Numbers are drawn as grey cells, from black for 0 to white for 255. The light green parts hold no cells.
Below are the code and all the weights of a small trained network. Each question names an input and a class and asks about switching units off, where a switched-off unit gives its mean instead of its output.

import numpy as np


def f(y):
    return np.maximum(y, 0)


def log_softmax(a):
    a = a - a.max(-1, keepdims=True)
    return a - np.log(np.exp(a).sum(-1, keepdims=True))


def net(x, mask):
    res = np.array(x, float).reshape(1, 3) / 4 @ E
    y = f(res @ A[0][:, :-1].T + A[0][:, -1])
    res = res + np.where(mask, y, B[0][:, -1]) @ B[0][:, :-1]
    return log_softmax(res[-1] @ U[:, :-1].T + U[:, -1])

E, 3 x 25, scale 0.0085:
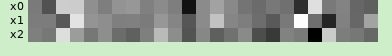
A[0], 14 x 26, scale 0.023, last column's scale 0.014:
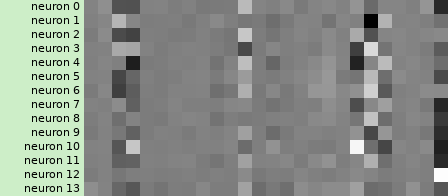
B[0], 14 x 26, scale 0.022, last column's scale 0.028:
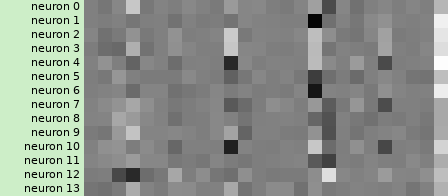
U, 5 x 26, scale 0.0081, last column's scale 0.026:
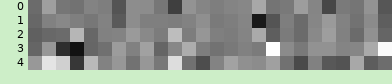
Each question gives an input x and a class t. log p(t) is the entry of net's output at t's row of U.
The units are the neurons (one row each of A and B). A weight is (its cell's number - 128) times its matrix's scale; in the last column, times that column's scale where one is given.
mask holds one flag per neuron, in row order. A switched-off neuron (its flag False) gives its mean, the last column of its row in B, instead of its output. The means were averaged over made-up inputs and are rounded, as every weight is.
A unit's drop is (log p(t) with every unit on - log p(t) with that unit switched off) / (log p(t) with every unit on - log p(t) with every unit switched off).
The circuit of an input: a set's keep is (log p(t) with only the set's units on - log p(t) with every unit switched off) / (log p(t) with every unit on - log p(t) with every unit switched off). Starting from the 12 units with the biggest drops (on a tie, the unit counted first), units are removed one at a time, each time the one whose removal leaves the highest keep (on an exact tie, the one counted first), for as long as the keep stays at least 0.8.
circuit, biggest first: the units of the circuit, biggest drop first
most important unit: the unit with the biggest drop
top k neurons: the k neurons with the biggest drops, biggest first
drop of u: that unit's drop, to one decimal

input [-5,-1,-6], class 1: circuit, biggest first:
neuron 6
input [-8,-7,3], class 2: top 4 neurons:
neuron 2; neuron 9; neuron 0; neuron 10
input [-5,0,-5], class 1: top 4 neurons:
neuron 6; neuron 3; neuron 5; neuron 11
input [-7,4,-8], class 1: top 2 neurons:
neuron 6; neuron 5
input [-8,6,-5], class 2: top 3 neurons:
neuron 2; neuron 4; neuron 0
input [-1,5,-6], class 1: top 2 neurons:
neuron 6; neuron 4
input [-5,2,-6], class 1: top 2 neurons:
neuron 6; neuron 3
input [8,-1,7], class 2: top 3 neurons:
neuron 3; neuron 6; neuron 5
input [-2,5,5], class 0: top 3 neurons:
neuron 10; neuron 6; neuron 5
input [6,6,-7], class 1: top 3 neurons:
neuron 4; neuron 6; neuron 8
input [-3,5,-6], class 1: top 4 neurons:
neuron 6; neuron 4; neuron 5; neuron 11
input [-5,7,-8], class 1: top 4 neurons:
neuron 6; neuron 4; neuron 5; neuron 11
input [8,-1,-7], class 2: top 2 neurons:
neuron 3; neuron 1
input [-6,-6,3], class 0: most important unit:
neuron 4
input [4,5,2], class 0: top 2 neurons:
neuron 10; neuron 2
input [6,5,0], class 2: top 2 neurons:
neuron 4; neuron 3
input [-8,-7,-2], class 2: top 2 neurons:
neuron 2; neuron 0
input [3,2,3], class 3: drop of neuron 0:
0.2
